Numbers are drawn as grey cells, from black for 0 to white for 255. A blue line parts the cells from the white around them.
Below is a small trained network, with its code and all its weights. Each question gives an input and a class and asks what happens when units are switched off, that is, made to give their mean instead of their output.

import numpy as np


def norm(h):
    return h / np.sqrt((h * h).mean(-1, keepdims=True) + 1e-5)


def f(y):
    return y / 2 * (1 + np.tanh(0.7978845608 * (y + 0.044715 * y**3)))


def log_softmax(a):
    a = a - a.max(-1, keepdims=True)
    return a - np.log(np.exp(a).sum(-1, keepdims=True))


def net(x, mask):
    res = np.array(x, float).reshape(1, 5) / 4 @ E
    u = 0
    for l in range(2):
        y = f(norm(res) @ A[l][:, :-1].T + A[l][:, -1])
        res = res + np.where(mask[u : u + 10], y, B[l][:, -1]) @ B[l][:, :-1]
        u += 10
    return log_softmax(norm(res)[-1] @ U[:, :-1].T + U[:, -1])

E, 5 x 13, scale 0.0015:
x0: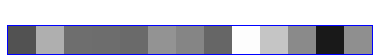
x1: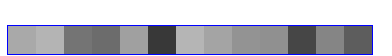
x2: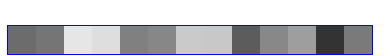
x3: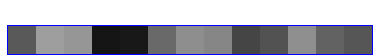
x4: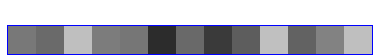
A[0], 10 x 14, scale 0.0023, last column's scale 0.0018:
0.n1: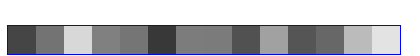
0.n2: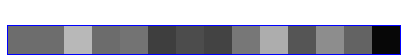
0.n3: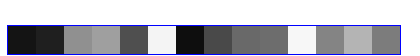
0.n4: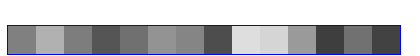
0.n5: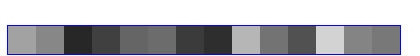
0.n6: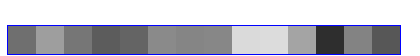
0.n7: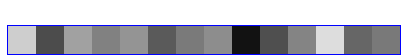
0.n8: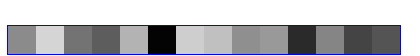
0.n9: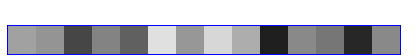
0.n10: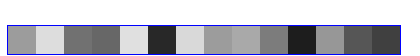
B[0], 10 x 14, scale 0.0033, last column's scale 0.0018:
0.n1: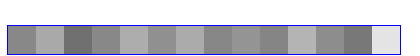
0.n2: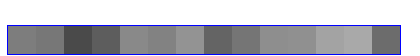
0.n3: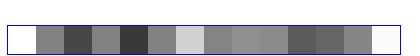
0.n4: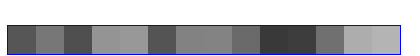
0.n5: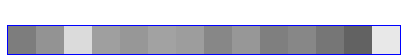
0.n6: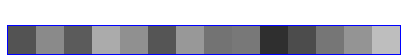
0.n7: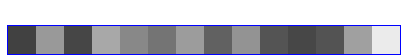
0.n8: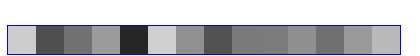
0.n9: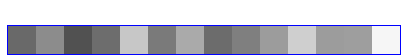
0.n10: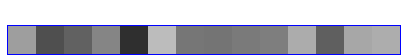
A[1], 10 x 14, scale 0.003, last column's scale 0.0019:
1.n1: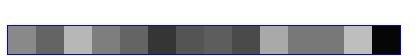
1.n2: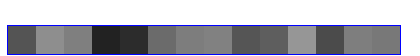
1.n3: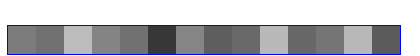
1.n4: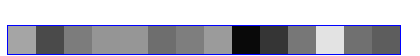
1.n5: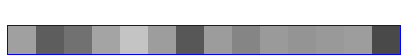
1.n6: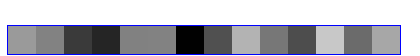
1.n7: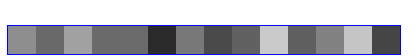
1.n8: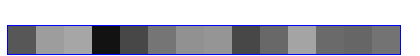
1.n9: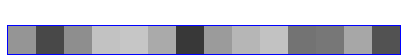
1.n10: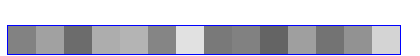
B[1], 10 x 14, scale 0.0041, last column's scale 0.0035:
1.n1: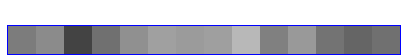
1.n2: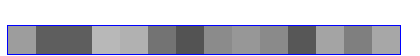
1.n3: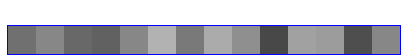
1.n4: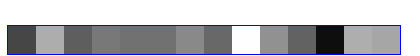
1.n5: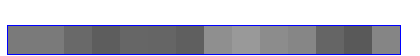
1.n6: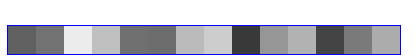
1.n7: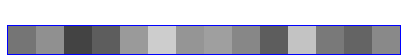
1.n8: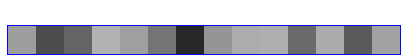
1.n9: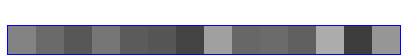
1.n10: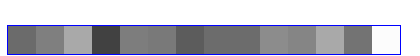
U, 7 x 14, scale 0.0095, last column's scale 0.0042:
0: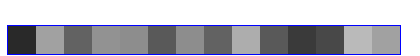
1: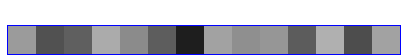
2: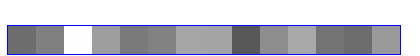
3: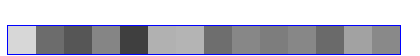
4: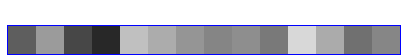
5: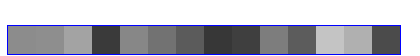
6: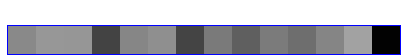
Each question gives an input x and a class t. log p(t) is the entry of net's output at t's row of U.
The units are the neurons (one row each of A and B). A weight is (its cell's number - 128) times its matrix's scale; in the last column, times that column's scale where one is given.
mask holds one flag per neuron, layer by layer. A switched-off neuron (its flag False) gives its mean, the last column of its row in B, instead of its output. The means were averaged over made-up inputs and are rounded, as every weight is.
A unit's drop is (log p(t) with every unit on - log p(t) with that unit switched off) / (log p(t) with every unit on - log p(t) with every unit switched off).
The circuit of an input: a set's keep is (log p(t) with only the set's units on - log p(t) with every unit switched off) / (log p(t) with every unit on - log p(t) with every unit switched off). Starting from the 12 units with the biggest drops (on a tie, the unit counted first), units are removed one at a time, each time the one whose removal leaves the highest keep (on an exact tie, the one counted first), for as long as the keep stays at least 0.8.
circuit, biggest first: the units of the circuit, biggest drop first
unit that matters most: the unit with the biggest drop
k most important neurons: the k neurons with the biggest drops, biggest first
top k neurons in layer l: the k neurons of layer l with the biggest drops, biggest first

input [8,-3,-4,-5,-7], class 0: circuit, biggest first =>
[0.n4 0.n6]
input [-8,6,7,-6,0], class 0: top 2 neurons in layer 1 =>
[1.n4 1.n6]
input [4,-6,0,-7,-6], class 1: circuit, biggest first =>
[1.n9]
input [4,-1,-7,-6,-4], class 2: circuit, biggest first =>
[1.n6 0.n7]
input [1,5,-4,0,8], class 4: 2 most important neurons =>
[1.n7 0.n3]
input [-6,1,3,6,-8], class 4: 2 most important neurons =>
[0.n9 0.n4]
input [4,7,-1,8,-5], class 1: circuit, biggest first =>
[1.n8 1.n2]
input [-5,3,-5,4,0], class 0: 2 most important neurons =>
[1.n4 0.n7]
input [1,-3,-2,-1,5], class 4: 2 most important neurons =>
[1.n7 0.n8]
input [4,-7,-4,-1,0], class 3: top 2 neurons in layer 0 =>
[0.n3 0.n7]
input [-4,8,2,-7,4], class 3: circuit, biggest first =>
[0.n8 0.n10]
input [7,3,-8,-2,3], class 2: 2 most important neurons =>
[1.n6 0.n7]
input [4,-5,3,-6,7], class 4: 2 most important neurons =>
[1.n7 1.n3]
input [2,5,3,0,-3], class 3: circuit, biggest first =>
[0.n8]
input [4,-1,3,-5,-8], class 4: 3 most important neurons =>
[0.n9 1.n8 1.n2]
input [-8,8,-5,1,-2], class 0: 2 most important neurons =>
[1.n4 0.n3]
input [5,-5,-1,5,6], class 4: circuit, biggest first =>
[1.n7 1.n3]
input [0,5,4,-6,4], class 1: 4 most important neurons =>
[1.n9 0.n3 1.n6 0.n9]
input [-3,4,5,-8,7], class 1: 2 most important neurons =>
[1.n9 0.n9]
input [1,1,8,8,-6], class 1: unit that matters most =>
1.n8
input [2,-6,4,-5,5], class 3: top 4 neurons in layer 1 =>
[1.n8 1.n2 1.n6 1.n7]
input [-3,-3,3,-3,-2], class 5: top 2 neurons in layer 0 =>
[0.n4 0.n6]
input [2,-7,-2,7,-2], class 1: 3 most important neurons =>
[1.n8 1.n2 0.n8]
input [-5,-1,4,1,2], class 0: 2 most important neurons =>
[1.n4 0.n5]
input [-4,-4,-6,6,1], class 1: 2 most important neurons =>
[1.n8 1.n2]
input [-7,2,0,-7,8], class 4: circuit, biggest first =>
[1.n7 1.n3 1.n1]
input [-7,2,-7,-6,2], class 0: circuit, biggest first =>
[1.n4]
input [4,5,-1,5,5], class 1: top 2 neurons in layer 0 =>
[0.n3 0.n7]
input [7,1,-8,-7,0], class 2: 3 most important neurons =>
[1.n6 0.n7 1.n4]
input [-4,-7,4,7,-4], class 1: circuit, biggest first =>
[1.n8 1.n2]
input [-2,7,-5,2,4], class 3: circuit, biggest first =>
[0.n8 0.n10]
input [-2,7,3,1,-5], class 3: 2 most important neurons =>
[0.n8 0.n10]
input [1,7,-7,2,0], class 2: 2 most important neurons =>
[1.n6 0.n3]
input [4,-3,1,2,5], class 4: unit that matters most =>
0.n7
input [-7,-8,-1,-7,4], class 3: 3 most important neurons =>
[0.n3 0.n6 0.n4]
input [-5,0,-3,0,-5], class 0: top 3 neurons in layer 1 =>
[1.n4 1.n7 1.n3]
